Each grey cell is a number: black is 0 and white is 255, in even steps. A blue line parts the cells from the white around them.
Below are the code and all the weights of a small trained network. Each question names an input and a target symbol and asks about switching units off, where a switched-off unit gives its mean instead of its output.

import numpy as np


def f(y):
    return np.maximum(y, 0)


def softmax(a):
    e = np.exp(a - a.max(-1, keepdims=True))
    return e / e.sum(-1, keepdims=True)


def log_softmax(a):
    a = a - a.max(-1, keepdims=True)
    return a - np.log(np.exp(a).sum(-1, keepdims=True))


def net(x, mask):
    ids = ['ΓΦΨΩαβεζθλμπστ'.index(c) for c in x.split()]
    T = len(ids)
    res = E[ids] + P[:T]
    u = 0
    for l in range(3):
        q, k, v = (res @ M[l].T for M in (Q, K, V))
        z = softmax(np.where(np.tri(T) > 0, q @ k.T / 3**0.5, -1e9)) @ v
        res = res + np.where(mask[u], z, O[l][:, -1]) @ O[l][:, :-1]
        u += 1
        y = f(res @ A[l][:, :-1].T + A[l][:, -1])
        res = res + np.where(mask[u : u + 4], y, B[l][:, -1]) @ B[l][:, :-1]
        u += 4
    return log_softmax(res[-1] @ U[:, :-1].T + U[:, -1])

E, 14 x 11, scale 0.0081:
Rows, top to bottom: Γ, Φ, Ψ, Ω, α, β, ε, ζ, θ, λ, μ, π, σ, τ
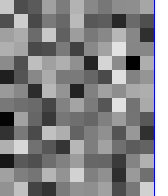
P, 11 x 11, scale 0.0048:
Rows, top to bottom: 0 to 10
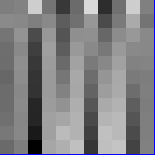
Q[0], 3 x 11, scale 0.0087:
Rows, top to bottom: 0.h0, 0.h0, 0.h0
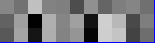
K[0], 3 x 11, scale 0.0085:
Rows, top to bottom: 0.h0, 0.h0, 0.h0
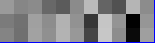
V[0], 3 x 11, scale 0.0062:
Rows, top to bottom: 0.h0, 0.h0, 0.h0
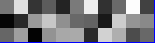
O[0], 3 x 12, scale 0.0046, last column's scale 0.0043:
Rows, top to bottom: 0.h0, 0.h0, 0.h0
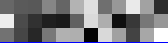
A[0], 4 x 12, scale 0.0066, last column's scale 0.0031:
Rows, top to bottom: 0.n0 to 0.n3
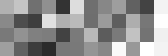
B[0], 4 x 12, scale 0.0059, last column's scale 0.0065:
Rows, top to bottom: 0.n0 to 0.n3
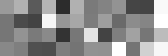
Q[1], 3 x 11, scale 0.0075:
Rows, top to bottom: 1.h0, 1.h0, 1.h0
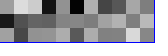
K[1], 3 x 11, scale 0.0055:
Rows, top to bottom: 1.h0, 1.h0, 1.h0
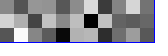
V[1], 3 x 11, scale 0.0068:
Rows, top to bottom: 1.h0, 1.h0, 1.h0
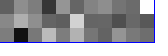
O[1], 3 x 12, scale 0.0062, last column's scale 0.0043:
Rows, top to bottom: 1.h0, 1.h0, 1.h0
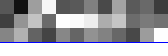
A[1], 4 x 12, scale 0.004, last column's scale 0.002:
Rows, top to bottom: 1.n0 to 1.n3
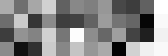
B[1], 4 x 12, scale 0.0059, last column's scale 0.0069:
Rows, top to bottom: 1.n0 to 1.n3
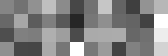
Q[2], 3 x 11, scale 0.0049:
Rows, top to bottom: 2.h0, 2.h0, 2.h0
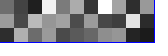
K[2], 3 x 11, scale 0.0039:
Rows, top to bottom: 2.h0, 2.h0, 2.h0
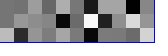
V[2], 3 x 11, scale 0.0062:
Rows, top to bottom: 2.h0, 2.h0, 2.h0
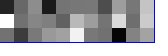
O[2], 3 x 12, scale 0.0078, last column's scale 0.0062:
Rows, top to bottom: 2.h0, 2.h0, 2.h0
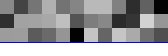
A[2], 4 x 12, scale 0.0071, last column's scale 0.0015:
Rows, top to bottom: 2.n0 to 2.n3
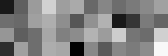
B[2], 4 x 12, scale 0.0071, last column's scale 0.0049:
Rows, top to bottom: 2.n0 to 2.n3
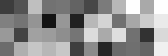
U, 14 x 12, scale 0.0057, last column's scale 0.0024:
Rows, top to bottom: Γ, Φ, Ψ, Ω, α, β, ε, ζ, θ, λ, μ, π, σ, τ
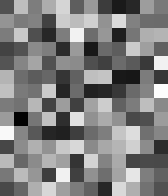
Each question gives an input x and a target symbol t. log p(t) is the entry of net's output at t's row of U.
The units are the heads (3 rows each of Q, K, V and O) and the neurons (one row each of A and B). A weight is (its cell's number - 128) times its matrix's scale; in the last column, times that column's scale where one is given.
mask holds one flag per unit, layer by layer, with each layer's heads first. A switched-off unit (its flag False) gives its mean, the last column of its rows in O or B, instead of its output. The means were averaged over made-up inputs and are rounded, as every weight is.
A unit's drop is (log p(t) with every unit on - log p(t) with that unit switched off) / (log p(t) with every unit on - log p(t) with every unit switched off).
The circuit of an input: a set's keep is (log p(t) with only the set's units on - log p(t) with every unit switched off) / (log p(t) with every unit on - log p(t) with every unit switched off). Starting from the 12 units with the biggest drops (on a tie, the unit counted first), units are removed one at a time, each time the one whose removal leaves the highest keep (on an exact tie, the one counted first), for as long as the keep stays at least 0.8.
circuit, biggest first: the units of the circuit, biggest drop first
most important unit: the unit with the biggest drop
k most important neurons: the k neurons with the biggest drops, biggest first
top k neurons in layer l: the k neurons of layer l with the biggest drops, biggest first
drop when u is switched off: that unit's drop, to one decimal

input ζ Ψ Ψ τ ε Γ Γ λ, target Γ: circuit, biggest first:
[2.h0; 2.n3; 0.n3]
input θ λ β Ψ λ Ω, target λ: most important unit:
0.n1
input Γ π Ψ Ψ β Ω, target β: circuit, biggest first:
[2.h0; 0.h0; 1.h0; 2.n0]
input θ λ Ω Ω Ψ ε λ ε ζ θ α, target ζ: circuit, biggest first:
[2.n1; 0.h0]
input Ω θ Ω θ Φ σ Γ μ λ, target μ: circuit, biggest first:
[0.n0; 1.h0; 0.n1; 2.n0]
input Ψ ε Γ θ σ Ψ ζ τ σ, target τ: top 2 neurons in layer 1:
[1.n0; 1.n2]
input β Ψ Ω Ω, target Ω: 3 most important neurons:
[2.n0; 0.n3; 0.n2]
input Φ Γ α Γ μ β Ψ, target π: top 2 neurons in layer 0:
[0.n0; 0.n3]
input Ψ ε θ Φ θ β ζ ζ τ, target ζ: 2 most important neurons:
[2.n1; 0.n3]
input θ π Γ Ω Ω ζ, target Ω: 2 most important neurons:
[2.n0; 0.n3]
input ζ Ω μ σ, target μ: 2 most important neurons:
[0.n1; 2.n0]
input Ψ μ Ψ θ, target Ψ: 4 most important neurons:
[0.n1; 0.n0; 1.n2; 2.n2]
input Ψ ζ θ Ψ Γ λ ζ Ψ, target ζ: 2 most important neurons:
[0.n3; 2.n1]
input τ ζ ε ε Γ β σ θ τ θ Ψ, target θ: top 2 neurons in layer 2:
[2.n2; 2.n3]
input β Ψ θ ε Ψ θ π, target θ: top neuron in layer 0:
[0.n2]
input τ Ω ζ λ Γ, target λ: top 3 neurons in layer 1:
[1.n0; 1.n2; 1.n3]
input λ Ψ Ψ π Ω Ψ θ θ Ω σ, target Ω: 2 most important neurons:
[0.n3; 2.n0]
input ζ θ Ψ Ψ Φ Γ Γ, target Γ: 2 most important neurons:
[0.n2; 0.n1]
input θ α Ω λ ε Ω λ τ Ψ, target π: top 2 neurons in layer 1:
[1.n2; 1.n1]
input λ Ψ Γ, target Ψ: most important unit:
1.h0
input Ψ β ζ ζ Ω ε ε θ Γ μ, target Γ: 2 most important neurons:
[1.n3; 0.n1]
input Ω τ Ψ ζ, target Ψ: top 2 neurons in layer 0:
[0.n0; 0.n1]
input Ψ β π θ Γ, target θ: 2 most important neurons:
[1.n3; 2.n2]
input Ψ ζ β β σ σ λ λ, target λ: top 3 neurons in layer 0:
[0.n2; 0.n1; 0.n3]
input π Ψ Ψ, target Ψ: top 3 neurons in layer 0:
[0.n2; 0.n0; 0.n1]
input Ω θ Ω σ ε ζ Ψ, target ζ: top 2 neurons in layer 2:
[2.n1; 2.n0]
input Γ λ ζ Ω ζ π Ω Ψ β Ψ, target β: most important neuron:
[1.n1]
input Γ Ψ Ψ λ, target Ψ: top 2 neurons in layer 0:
[0.n0; 0.n3]
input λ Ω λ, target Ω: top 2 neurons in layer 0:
[0.n3; 0.n1]
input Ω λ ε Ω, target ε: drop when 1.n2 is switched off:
0.1
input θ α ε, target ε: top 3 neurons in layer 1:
[1.n2; 1.n0; 1.n3]
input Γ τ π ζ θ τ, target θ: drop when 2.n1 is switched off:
0.0
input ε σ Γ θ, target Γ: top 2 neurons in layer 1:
[1.n3; 1.n1]
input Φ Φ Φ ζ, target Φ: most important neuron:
[0.n3]
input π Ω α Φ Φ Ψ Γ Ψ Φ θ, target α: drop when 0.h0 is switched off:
0.7
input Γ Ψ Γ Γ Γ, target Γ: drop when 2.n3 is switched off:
0.2
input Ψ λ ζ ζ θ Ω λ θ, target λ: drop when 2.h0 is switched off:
0.8
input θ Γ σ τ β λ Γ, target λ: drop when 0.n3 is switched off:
0.4
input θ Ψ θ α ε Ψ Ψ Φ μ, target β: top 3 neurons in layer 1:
[1.n1; 1.n3; 1.n0]
